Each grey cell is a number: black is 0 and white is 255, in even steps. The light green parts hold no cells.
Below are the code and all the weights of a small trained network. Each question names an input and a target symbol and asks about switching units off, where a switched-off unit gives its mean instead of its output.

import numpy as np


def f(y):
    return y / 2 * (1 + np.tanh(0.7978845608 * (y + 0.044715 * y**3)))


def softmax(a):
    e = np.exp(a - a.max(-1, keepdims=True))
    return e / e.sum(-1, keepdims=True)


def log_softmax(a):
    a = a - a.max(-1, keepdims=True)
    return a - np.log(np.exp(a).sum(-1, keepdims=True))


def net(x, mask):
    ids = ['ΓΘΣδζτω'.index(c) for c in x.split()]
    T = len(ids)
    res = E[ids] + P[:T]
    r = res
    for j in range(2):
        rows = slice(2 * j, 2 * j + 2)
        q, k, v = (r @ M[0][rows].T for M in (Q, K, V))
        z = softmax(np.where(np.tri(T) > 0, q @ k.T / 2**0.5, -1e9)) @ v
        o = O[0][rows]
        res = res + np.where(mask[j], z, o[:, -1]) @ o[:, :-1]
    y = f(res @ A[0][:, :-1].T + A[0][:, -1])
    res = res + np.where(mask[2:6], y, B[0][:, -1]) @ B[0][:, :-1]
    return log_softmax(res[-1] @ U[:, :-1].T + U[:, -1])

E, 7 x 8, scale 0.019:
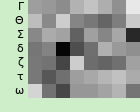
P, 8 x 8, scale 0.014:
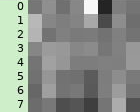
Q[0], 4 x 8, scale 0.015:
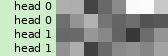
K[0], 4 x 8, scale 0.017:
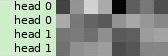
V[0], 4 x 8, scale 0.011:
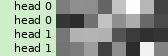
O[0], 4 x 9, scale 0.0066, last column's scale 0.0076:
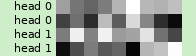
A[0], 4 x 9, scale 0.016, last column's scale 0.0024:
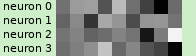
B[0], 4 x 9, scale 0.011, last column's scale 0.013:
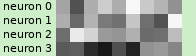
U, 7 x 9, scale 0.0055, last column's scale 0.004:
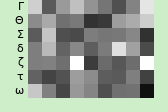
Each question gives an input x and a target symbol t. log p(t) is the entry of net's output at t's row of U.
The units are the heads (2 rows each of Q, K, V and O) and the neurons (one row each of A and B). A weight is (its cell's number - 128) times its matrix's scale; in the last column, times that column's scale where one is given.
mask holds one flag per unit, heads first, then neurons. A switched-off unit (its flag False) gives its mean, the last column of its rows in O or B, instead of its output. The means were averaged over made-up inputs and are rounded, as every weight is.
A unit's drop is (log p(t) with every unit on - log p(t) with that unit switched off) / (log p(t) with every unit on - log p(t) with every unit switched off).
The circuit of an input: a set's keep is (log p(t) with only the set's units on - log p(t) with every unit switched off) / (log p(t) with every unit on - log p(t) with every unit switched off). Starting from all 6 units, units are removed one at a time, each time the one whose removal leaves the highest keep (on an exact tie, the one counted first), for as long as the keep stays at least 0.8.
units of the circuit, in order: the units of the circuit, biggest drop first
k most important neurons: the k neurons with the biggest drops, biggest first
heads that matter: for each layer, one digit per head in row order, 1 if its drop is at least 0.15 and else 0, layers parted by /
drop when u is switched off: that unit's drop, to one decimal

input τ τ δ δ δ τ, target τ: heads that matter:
11
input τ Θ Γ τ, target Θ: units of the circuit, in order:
[head 0; neuron 1]
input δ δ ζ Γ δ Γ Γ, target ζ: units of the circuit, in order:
[head 0]
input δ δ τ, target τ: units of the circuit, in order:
[head 1; head 0; neuron 1]
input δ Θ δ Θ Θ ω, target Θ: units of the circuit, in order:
[head 0; neuron 1]
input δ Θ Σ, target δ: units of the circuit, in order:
[neuron 1; neuron 0; head 1]
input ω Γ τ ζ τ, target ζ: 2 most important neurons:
[neuron 2; neuron 3]
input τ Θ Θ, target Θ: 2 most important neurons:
[neuron 1; neuron 0]
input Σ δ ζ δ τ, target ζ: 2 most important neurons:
[neuron 1; neuron 3]
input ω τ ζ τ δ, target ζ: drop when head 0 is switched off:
0.9
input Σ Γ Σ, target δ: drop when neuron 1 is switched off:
0.2
